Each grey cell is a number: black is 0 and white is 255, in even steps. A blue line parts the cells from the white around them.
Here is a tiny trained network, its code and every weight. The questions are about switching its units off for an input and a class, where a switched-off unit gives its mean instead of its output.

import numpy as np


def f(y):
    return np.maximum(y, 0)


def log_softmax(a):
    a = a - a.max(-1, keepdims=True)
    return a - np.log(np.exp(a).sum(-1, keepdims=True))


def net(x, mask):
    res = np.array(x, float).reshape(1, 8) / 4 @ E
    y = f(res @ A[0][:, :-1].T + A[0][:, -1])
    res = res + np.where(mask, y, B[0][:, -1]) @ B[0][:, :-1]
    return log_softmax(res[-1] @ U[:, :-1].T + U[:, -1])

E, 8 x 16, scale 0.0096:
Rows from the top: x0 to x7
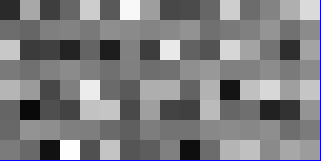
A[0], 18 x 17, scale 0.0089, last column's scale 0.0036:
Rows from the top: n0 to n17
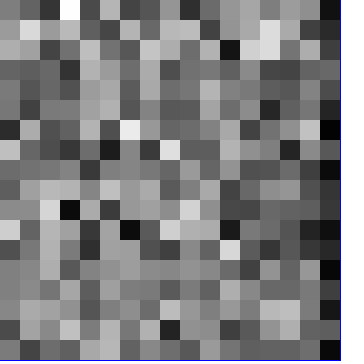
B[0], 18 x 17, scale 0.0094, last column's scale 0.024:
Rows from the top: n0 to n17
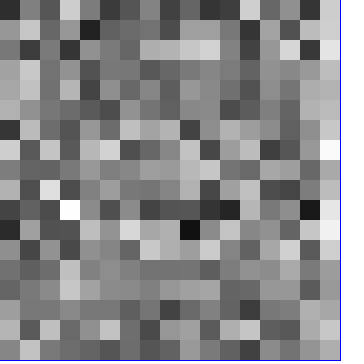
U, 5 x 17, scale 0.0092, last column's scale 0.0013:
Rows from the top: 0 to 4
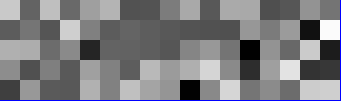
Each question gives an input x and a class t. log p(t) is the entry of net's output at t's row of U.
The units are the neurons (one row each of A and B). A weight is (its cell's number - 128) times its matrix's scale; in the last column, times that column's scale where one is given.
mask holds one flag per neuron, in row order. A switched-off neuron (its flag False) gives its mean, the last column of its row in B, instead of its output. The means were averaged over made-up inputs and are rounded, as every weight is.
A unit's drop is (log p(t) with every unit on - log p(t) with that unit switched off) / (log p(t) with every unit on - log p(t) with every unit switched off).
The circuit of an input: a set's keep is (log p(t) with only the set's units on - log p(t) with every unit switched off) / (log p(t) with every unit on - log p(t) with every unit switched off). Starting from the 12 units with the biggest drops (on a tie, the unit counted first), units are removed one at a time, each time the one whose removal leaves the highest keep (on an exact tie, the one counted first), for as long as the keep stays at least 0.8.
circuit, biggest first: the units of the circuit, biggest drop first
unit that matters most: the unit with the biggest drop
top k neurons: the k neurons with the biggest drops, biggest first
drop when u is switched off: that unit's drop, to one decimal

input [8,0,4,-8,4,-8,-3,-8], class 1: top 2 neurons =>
(n10, n11)
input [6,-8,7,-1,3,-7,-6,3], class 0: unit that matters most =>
n7
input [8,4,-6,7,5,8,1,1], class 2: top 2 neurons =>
(n11, n4)
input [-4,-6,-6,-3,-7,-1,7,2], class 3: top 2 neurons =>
(n12, n7)
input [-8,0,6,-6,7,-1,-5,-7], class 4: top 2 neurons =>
(n11, n0)
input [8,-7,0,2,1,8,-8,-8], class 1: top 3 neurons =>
(n10, n11, n1)
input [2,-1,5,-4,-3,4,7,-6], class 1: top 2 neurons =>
(n10, n16)
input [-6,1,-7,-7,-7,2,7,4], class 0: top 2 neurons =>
(n16, n9)
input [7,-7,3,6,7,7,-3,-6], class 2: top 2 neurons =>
(n11, n3)
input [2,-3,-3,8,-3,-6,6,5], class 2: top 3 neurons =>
(n1, n10, n15)
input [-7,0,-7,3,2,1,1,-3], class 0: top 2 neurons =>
(n9, n16)
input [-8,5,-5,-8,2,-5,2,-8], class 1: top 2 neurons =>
(n10, n6)
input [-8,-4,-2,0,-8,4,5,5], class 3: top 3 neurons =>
(n12, n8, n6)
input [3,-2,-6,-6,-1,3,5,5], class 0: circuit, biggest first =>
(n16)
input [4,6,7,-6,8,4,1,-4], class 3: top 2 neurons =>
(n2, n16)
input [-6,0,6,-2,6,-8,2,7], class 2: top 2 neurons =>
(n1, n10)
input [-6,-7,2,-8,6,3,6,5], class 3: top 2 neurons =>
(n2, n10)
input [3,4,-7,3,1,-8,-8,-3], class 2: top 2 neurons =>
(n1, n7)
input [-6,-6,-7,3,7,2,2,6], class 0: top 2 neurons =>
(n16, n9)
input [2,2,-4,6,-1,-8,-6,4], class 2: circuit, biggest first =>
(n1)
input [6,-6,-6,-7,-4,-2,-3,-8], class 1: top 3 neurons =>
(n10, n7, n11)
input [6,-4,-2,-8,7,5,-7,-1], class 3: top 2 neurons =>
(n2, n11)
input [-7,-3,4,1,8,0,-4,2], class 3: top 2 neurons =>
(n2, n6)
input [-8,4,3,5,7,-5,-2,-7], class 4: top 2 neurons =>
(n11, n0)
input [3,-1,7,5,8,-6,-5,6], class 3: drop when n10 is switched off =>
0.4
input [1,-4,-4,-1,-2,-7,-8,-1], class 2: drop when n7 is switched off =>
0.1
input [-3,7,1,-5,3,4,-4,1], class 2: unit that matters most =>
n12
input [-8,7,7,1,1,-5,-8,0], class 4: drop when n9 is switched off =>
0.2
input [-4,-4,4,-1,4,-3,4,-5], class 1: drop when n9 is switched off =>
0.2
